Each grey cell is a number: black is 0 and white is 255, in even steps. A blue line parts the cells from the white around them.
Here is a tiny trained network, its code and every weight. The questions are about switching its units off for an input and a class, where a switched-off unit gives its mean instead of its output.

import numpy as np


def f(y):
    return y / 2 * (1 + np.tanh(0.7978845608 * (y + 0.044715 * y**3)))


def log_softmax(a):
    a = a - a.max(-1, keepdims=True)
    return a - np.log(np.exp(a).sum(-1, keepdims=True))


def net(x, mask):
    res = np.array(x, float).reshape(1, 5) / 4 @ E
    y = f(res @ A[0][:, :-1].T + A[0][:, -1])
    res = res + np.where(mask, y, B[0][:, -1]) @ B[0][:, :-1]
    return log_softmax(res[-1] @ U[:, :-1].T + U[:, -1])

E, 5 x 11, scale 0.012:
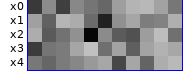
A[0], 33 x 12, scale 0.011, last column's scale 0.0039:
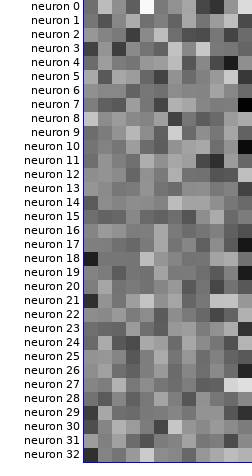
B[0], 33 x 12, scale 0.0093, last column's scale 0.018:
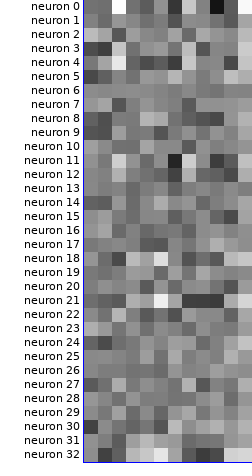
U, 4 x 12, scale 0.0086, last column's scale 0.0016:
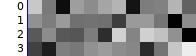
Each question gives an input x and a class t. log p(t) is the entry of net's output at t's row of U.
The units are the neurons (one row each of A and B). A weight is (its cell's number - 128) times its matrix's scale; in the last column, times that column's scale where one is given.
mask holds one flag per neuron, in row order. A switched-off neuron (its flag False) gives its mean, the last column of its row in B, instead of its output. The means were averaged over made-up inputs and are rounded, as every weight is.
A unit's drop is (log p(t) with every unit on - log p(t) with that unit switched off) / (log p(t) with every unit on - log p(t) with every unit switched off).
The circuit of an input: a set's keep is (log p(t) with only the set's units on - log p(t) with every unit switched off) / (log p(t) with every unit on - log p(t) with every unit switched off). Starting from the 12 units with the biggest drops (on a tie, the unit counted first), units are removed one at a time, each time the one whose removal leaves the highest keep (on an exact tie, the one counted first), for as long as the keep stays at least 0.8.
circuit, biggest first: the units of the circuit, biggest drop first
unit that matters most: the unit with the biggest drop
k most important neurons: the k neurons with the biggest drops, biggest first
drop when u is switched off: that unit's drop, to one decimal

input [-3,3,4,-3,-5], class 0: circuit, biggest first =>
[neuron 0; neuron 3]
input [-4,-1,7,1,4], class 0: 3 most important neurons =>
[neuron 0; neuron 3; neuron 4]
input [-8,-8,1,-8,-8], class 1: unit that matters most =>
neuron 4
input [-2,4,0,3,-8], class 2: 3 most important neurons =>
[neuron 0; neuron 30; neuron 11]
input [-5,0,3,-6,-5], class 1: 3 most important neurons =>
[neuron 32; neuron 21; neuron 18]
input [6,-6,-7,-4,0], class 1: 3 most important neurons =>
[neuron 4; neuron 0; neuron 11]
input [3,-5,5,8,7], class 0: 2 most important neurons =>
[neuron 0; neuron 18]
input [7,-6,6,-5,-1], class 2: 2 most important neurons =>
[neuron 0; neuron 11]
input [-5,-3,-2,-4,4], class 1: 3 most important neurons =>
[neuron 32; neuron 21; neuron 18]
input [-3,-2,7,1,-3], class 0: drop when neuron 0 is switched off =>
0.4
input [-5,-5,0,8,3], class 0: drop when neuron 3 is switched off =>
0.1
